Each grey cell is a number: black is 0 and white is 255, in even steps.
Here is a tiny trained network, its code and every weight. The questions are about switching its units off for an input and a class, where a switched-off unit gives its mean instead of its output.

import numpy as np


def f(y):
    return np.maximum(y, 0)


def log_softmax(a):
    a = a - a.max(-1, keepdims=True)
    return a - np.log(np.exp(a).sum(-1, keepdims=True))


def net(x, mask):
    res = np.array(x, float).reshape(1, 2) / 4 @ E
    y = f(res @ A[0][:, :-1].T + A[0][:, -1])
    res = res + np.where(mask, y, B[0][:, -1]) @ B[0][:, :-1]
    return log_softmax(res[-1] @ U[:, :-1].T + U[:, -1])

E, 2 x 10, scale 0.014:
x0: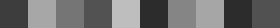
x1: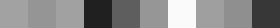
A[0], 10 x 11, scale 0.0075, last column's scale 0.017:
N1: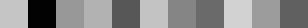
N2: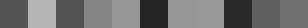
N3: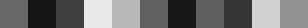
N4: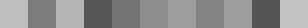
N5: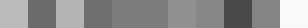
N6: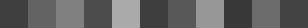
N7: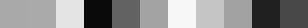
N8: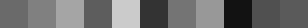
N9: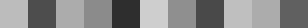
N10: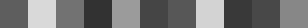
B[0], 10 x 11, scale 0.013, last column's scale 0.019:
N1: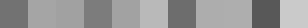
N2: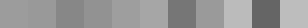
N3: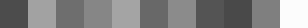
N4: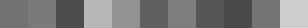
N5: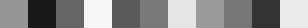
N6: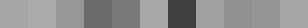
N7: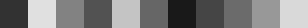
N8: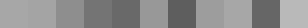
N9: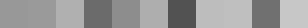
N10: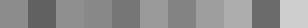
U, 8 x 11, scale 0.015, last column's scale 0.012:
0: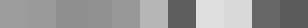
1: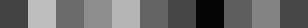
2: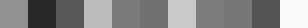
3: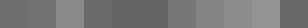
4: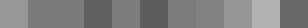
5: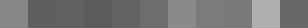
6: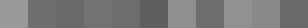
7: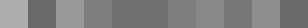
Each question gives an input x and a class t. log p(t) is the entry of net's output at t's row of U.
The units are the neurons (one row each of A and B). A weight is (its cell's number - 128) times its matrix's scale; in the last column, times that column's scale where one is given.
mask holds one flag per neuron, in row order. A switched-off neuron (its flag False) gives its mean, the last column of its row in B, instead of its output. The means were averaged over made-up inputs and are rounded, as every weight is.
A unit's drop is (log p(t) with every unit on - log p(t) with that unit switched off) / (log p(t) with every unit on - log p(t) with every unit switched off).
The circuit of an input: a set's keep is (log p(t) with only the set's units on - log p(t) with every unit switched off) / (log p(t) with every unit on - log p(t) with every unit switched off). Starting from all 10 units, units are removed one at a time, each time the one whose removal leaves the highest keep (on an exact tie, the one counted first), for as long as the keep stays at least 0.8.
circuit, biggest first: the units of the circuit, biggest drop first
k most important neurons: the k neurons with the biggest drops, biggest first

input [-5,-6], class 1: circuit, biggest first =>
N3
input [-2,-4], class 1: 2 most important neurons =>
N3, N5
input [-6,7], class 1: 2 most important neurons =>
N7, N4
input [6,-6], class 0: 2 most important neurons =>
N7, N2
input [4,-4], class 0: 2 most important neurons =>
N7, N4
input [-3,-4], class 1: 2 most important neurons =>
N3, N5
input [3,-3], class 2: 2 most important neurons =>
N7, N9
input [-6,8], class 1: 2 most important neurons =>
N7, N4
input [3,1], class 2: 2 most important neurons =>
N9, N1
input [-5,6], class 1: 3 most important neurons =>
N7, N4, N10
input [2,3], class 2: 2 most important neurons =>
N3, N5
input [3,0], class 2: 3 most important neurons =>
N9, N1, N7
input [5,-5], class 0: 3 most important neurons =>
N7, N2, N4
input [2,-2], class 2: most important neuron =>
N7
